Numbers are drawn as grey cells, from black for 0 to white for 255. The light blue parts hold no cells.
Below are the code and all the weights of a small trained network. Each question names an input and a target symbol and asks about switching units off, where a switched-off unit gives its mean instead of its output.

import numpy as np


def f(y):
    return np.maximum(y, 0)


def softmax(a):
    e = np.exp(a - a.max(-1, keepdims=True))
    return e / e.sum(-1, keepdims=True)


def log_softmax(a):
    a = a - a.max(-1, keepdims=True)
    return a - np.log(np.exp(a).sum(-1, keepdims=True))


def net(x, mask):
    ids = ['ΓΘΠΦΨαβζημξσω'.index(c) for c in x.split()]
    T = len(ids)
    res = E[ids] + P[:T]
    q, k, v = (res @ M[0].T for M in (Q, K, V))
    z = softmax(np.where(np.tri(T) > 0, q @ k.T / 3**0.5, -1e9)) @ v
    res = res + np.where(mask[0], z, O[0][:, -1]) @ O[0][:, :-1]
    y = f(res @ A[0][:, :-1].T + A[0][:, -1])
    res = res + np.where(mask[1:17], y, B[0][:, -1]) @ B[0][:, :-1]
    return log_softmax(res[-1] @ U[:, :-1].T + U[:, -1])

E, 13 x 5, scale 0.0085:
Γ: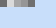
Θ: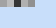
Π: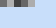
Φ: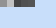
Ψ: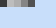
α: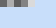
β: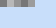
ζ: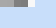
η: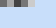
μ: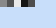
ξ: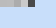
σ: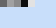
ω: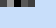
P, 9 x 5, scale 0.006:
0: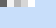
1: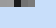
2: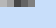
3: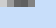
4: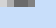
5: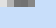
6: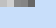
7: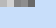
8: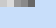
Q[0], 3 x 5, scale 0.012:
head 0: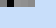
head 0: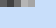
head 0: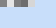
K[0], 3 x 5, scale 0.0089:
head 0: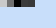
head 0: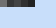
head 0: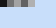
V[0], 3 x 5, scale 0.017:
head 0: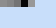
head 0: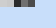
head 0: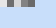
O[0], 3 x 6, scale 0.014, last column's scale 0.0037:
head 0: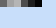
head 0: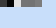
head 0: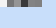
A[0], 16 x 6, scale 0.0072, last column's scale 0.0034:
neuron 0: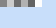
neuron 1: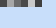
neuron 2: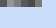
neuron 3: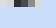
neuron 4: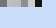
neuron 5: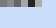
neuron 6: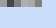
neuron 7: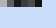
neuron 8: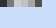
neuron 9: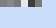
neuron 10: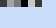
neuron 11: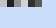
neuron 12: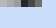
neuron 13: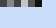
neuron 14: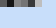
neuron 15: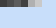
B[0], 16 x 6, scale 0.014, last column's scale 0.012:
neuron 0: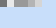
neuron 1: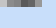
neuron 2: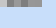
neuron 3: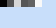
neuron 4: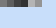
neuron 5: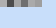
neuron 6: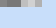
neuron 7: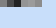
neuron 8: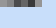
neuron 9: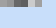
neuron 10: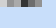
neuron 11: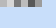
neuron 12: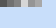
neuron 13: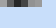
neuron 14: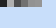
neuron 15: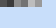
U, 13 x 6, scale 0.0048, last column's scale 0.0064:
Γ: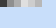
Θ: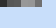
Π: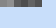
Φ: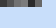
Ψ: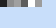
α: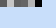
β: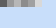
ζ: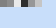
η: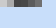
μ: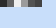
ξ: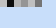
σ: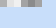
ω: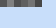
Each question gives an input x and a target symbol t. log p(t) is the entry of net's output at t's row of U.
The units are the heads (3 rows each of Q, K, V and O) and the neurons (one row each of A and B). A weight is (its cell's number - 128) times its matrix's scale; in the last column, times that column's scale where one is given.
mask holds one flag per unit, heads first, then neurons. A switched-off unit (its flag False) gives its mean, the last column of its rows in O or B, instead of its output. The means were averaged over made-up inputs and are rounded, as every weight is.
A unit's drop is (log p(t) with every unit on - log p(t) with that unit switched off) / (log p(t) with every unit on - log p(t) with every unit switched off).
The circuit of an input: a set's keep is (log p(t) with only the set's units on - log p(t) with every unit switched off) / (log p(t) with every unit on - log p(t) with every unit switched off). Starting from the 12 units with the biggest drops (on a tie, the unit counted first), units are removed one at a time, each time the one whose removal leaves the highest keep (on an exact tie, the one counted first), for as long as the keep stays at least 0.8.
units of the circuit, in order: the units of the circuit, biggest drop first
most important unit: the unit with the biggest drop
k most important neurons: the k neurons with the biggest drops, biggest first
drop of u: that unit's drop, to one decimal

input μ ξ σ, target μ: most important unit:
neuron 3
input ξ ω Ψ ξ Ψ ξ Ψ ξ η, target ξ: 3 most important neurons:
(neuron 0; neuron 3; neuron 14)
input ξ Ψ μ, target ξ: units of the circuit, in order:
(head 0; neuron 0)
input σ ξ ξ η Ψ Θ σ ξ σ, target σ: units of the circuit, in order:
(head 0; neuron 0; neuron 2)
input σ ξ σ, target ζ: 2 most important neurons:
(neuron 10; neuron 3)
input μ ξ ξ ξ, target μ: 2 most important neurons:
(neuron 3; neuron 12)
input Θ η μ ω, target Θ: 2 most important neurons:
(neuron 0; neuron 8)
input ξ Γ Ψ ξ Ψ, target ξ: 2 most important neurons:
(neuron 0; neuron 3)
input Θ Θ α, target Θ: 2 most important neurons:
(neuron 8; neuron 0)
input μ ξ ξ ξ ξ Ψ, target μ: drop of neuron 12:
0.2
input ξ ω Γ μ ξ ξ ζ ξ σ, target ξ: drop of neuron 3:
0.1
